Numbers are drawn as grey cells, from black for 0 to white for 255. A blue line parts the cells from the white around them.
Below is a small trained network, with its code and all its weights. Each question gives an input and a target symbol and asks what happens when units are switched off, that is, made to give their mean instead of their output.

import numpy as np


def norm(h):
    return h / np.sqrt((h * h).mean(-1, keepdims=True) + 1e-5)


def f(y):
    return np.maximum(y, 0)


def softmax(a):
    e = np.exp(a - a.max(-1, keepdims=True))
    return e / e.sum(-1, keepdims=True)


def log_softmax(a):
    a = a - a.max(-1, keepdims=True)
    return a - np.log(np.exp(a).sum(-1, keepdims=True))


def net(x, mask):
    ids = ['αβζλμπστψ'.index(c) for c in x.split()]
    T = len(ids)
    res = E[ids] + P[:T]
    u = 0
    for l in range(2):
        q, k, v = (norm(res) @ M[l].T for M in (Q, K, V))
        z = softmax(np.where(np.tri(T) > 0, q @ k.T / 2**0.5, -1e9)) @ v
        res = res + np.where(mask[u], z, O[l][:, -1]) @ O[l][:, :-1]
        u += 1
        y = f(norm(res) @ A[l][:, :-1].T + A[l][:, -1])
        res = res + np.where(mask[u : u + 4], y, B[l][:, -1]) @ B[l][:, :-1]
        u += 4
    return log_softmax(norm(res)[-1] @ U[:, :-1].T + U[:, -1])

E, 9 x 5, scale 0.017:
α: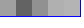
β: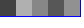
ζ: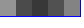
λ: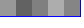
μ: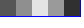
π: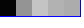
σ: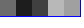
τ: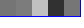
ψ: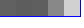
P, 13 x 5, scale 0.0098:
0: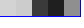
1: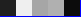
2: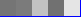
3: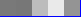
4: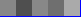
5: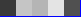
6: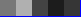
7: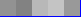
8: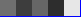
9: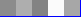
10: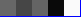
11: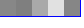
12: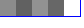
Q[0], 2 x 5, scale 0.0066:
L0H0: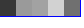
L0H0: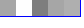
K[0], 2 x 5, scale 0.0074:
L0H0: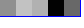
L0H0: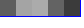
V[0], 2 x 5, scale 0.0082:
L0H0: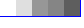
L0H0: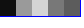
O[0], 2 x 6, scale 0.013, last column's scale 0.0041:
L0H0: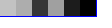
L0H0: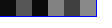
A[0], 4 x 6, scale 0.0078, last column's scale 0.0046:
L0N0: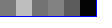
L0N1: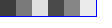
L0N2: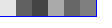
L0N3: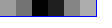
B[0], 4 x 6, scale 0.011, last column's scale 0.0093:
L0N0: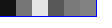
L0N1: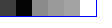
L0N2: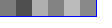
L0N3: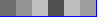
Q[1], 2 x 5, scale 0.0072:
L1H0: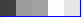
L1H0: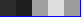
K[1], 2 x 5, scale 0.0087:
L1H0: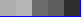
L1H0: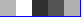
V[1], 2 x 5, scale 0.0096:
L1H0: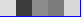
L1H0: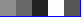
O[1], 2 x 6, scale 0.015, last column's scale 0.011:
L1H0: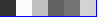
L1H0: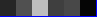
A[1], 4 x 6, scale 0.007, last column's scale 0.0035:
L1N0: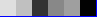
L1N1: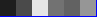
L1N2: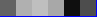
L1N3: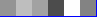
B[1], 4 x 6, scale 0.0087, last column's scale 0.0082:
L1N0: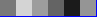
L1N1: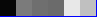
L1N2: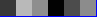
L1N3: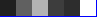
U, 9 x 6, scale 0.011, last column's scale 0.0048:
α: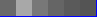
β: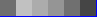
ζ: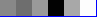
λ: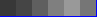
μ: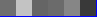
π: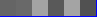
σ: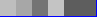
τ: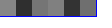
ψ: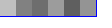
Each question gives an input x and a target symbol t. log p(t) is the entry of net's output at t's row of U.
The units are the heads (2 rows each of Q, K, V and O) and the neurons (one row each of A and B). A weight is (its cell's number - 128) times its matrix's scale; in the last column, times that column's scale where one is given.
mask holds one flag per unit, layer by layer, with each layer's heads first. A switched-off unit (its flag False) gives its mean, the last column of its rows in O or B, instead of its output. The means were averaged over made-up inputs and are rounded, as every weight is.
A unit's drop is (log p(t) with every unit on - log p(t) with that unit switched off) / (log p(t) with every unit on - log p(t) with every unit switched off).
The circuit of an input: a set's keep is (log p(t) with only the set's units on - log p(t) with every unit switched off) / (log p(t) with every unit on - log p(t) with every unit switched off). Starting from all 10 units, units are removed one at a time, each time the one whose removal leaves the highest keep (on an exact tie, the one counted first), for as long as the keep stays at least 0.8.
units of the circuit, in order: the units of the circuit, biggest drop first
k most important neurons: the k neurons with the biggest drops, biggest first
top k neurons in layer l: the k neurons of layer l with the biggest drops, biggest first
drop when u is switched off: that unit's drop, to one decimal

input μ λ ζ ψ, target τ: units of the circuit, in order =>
(L1H0; L0H0)
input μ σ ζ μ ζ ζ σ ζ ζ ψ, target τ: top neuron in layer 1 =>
(L1N1)
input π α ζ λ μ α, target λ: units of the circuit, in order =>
(L0H0; L1H0)
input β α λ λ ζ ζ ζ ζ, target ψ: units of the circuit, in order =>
(L1H0; L0H0; L0N3)
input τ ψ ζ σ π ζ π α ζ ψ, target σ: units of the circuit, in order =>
(L1H0; L0H0; L0N3; L1N1)
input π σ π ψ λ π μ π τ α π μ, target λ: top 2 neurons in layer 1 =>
(L1N1; L1N3)
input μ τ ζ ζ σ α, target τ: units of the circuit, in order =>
(L0H0; L1H0)
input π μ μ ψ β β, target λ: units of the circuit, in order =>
(L1H0; L0H0)
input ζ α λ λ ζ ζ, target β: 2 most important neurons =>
(L0N3; L1N1)
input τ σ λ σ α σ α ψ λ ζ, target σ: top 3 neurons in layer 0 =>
(L0N3; L0N1; L0N2)
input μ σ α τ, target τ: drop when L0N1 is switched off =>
0.1
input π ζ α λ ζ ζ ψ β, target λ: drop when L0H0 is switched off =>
0.4
